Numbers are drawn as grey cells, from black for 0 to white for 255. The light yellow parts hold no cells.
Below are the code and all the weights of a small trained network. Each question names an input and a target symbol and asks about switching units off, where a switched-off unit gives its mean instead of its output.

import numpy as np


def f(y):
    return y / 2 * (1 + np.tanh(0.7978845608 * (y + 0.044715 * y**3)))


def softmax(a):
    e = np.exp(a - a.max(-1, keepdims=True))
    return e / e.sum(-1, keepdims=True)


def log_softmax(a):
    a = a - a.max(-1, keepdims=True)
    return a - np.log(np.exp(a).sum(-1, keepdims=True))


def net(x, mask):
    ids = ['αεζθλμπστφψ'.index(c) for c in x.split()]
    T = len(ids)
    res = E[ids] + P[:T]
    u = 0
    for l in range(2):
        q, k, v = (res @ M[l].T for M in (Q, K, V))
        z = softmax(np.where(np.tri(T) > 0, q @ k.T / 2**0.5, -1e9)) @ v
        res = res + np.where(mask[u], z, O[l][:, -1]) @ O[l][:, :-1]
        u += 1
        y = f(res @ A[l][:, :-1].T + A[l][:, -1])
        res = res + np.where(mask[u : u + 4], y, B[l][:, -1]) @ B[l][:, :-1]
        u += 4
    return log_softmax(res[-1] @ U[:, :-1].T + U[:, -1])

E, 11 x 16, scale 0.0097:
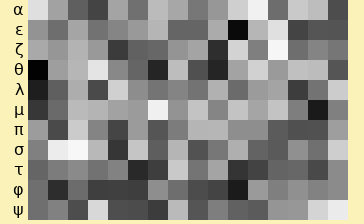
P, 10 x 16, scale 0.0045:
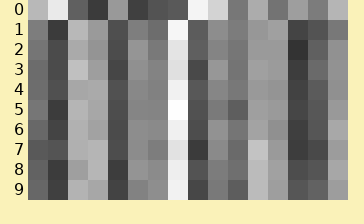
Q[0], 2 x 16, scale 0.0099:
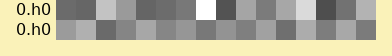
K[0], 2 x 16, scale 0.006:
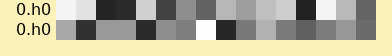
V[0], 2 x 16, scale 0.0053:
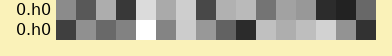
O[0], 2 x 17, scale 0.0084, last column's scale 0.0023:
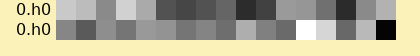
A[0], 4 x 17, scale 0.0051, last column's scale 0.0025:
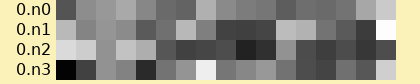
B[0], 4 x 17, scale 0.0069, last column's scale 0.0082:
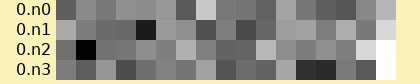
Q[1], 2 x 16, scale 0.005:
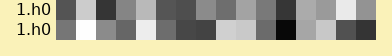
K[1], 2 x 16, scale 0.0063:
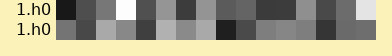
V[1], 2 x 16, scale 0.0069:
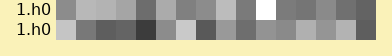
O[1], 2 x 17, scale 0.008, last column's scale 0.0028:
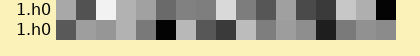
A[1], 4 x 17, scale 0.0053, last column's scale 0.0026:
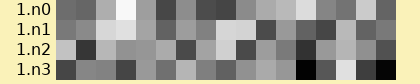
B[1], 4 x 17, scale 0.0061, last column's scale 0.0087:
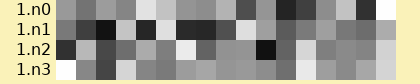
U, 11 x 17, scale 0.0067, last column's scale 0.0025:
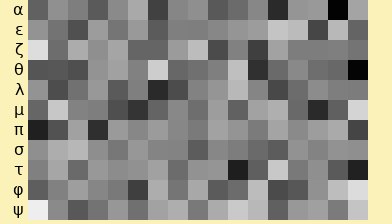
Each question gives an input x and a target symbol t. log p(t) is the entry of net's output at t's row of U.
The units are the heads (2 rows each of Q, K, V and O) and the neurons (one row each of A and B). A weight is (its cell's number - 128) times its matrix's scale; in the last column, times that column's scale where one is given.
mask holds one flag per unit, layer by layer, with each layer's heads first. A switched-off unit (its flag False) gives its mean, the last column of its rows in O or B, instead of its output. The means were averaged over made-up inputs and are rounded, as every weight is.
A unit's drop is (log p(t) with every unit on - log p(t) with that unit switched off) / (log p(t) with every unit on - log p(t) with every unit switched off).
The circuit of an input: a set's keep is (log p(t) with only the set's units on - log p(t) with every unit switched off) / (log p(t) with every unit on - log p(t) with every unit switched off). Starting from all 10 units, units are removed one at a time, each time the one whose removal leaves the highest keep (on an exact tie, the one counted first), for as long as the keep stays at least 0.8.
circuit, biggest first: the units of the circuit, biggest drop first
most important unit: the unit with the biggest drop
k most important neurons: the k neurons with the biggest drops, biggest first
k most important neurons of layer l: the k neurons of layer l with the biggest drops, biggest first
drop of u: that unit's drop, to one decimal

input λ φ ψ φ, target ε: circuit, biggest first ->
(0.h0, 1.h0, 1.n0)
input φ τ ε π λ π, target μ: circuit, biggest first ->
(1.h0, 1.n0)
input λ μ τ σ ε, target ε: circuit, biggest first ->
(1.h0, 0.h0, 0.n2)
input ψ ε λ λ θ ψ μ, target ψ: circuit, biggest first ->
(0.h0, 1.n3, 0.n3)
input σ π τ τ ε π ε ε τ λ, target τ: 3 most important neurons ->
(1.n2, 1.n3, 0.n3)
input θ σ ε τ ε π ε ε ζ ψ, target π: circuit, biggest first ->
(0.h0)
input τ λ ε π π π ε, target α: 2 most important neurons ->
(0.n1, 1.n3)
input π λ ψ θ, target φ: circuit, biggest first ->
(0.h0, 0.n2, 1.n1)
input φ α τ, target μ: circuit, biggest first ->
(1.n0, 1.h0)
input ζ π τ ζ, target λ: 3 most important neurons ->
(1.n1, 0.n2, 0.n3)
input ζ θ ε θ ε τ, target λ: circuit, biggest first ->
(1.n1, 1.h0, 0.n3, 1.n2)
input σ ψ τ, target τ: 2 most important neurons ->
(1.n2, 1.n3)
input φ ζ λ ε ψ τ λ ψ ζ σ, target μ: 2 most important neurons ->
(1.n0, 0.n2)
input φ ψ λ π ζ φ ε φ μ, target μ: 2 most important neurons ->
(0.n2, 1.n0)
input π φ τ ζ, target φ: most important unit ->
0.h0
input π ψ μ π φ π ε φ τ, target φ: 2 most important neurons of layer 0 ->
(0.n2, 0.n3)
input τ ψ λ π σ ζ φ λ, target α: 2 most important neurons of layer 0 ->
(0.n2, 0.n1)
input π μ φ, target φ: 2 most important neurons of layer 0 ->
(0.n3, 0.n2)
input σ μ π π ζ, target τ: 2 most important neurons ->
(1.n2, 0.n2)
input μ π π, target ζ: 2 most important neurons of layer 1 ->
(1.n0, 1.n1)
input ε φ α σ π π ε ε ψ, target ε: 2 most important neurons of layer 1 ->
(1.n0, 1.n2)
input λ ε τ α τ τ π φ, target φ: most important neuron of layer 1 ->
(1.n3)
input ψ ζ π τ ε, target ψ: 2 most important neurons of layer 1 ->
(1.n3, 1.n2)
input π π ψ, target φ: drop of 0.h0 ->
0.6
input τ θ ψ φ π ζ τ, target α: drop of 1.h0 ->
1.2
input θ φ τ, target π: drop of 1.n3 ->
0.0
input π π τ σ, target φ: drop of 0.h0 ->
0.6
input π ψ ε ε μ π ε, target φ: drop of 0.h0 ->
0.6
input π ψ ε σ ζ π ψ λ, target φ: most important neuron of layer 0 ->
(0.n2)
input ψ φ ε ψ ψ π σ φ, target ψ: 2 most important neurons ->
(1.n3, 0.n3)
